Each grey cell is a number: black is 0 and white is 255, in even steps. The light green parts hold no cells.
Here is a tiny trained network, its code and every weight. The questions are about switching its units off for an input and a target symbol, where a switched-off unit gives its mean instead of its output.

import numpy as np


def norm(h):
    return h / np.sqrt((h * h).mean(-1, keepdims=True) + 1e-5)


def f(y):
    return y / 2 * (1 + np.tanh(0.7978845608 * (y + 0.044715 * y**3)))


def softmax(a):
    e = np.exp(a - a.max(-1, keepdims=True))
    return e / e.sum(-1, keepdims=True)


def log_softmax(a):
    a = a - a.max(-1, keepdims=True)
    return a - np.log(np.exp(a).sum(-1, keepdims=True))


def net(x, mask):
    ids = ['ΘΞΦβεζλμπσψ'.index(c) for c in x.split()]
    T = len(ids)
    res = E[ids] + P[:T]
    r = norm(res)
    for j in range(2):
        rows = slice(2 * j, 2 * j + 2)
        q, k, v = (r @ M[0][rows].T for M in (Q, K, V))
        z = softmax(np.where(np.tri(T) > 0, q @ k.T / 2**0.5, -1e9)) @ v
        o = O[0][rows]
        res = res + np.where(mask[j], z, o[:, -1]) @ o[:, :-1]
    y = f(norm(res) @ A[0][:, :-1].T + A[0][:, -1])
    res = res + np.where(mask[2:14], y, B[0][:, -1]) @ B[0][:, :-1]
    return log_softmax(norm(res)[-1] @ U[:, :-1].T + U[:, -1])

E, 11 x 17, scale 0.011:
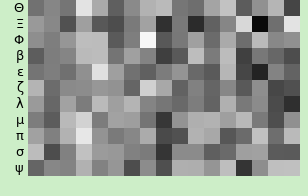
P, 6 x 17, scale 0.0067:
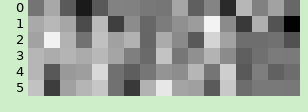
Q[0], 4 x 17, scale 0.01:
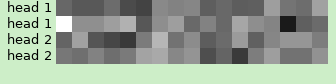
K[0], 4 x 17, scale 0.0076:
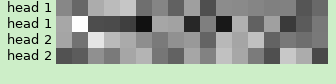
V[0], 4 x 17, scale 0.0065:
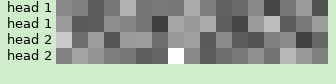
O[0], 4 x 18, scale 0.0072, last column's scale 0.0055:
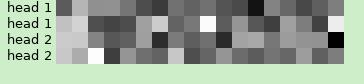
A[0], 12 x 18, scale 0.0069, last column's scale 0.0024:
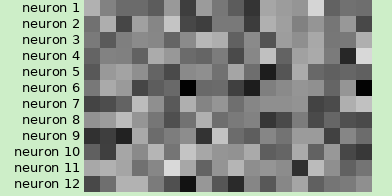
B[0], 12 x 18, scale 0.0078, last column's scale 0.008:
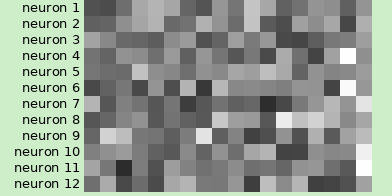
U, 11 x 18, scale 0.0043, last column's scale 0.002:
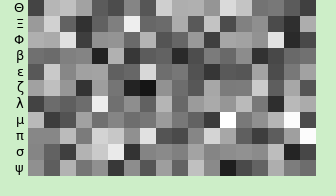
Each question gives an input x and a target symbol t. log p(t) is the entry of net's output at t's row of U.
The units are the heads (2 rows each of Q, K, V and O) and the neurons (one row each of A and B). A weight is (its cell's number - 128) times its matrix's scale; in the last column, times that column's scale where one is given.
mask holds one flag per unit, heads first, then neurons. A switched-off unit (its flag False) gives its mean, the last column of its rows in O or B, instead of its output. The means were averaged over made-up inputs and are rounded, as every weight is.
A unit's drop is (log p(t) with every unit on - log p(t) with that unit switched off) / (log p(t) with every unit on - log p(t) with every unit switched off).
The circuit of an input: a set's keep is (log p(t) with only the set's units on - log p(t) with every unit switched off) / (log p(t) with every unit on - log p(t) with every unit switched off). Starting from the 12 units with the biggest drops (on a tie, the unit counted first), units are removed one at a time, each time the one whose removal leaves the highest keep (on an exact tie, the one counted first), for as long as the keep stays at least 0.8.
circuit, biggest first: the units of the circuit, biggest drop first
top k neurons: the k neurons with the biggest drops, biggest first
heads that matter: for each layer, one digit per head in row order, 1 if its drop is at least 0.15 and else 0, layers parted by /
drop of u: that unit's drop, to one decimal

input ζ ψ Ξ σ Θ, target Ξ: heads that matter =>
10
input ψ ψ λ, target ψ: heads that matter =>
11
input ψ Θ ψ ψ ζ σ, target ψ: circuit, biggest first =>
[neuron 10; head 2]
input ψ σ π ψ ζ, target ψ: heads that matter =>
01
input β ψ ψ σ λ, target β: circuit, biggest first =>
[head 1; neuron 12; neuron 7]
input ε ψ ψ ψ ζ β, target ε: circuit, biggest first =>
[head 2; neuron 9]
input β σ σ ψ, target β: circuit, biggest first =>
[head 1; neuron 12]
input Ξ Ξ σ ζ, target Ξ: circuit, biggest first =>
[head 1; neuron 7]
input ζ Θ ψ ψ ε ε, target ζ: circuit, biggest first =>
[head 2; neuron 6]
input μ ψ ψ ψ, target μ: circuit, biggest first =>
[head 1; neuron 7]
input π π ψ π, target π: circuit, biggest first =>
[head 1; head 2; neuron 12]
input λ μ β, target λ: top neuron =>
[neuron 6]
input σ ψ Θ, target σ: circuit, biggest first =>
[head 2; neuron 2; neuron 1]
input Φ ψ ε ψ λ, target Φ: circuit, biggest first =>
[head 2]
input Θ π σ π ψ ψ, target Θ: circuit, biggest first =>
[neuron 8; head 1; head 2; neuron 12]
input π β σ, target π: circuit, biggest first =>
[head 1; head 2; neuron 7]
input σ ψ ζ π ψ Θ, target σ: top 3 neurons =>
[neuron 1; neuron 2; neuron 10]
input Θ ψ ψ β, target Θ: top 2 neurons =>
[neuron 8; neuron 12]
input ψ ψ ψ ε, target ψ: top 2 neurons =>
[neuron 10; neuron 7]
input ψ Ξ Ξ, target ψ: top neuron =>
[neuron 7]
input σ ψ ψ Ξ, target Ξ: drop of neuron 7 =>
0.2
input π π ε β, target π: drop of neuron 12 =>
0.1
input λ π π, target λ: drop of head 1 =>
0.6
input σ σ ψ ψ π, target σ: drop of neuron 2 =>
0.1
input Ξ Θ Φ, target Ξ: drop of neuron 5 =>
0.0
